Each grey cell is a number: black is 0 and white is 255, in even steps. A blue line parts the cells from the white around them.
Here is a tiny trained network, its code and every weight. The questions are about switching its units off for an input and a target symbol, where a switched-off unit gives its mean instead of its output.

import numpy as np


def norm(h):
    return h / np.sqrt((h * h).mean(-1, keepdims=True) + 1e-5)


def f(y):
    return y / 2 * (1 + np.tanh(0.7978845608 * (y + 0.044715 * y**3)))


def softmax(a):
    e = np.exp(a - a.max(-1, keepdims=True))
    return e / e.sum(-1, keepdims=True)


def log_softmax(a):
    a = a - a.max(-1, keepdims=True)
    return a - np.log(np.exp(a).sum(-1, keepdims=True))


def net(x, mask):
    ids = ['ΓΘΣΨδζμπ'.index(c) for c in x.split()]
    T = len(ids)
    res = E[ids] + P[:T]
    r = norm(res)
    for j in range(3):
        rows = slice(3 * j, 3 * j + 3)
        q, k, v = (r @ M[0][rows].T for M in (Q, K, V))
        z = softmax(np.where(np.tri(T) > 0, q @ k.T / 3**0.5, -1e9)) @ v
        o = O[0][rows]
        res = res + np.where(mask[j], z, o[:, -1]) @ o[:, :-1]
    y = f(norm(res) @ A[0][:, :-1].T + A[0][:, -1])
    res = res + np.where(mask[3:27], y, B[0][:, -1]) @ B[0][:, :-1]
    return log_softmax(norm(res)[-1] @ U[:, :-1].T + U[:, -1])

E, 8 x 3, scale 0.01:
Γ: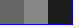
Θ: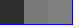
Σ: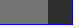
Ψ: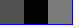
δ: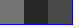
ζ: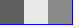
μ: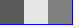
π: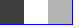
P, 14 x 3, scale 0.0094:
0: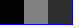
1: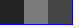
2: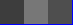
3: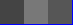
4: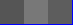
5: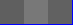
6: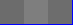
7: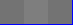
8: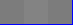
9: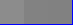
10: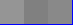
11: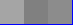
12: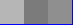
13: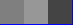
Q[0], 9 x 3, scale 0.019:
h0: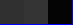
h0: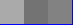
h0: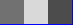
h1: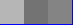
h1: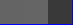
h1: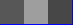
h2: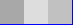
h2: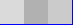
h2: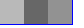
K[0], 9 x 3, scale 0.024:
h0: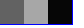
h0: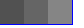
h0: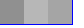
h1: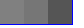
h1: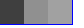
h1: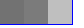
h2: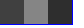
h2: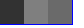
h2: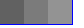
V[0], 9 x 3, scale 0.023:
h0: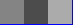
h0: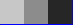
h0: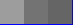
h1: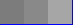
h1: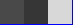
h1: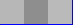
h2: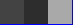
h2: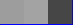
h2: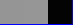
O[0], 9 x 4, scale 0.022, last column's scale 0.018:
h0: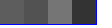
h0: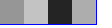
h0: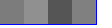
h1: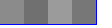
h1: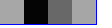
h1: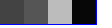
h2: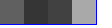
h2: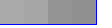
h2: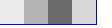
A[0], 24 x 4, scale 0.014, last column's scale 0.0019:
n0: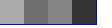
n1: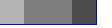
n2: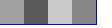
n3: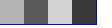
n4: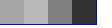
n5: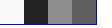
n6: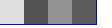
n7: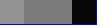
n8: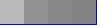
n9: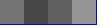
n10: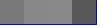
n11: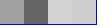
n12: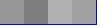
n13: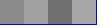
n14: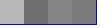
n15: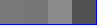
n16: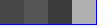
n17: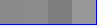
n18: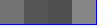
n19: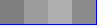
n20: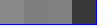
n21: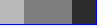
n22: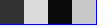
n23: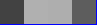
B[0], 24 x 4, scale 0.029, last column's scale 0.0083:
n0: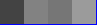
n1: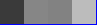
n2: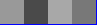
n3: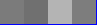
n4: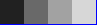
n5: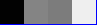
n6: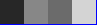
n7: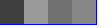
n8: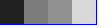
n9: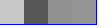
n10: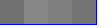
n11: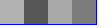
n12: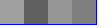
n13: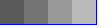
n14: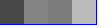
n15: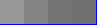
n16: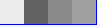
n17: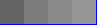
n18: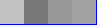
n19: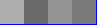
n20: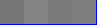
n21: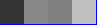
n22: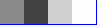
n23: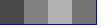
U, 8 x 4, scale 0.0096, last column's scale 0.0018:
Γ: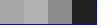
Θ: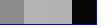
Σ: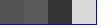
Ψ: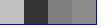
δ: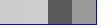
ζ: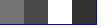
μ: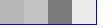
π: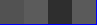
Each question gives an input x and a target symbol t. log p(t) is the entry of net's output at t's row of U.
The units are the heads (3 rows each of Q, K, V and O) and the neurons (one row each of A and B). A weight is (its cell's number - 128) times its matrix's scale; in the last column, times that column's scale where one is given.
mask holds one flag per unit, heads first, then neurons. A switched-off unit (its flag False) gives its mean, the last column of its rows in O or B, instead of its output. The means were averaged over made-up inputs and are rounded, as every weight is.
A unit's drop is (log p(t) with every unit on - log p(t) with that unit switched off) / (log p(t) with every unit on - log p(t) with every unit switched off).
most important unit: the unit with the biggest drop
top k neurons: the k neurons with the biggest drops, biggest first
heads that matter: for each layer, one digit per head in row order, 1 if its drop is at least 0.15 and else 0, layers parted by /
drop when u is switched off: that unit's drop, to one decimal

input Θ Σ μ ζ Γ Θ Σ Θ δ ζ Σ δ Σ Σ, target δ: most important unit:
h0
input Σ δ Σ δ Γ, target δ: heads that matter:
110
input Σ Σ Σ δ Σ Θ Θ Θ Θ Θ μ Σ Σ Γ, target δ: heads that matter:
101
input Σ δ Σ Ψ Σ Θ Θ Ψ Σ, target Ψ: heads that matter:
001
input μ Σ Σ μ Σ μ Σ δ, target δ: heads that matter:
110
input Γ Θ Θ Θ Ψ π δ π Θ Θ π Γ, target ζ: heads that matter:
111
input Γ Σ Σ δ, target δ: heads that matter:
010
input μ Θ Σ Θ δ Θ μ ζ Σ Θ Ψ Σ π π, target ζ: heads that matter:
110
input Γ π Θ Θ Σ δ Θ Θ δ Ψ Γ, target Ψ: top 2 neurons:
[n22 n16]
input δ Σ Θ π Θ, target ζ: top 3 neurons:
[n22 n5 n6]
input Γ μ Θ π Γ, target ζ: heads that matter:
011
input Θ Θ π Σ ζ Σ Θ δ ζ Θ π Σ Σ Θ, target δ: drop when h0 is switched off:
0.2
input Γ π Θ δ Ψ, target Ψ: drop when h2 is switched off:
1.1
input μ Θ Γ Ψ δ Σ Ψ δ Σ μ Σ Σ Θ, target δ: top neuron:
[n5]
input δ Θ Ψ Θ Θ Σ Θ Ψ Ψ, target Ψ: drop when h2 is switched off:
0.9
